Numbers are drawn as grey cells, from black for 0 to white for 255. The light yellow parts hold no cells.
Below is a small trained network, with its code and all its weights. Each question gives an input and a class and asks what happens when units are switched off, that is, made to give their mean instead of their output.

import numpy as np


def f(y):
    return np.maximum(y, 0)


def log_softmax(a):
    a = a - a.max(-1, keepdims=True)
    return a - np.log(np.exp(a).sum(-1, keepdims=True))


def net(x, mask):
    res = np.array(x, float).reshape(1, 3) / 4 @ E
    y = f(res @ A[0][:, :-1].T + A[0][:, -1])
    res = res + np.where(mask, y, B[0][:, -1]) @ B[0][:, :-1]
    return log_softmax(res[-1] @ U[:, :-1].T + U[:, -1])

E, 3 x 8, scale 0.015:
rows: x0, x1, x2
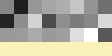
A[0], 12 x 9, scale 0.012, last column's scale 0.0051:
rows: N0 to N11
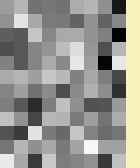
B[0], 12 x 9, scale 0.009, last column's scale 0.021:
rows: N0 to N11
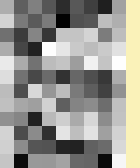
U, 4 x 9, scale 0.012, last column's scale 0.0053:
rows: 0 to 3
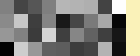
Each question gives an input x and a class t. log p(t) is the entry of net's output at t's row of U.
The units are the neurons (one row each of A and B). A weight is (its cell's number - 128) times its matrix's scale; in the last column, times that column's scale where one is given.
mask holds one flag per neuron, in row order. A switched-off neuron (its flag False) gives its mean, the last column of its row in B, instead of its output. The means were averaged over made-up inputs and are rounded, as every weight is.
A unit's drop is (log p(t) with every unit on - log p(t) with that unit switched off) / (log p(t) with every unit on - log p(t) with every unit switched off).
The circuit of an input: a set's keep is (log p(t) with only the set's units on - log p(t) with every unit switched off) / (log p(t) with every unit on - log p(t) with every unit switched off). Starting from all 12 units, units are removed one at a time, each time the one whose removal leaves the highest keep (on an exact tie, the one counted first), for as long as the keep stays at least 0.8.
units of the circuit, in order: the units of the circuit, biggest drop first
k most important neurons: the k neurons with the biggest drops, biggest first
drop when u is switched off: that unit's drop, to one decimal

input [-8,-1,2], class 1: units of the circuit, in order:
(N1)
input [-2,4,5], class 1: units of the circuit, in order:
(N10 N11)
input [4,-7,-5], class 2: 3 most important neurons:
(N7 N9 N2)
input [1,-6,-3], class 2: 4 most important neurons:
(N9 N2 N7 N3)
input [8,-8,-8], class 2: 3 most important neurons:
(N7 N9 N2)
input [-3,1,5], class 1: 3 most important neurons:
(N11 N10 N1)
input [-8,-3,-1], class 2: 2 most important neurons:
(N11 N10)
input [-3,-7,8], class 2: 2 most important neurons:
(N10 N5)
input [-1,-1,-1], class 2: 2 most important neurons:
(N9 N2)
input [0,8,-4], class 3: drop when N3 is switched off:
0.2
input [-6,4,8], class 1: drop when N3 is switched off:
0.0
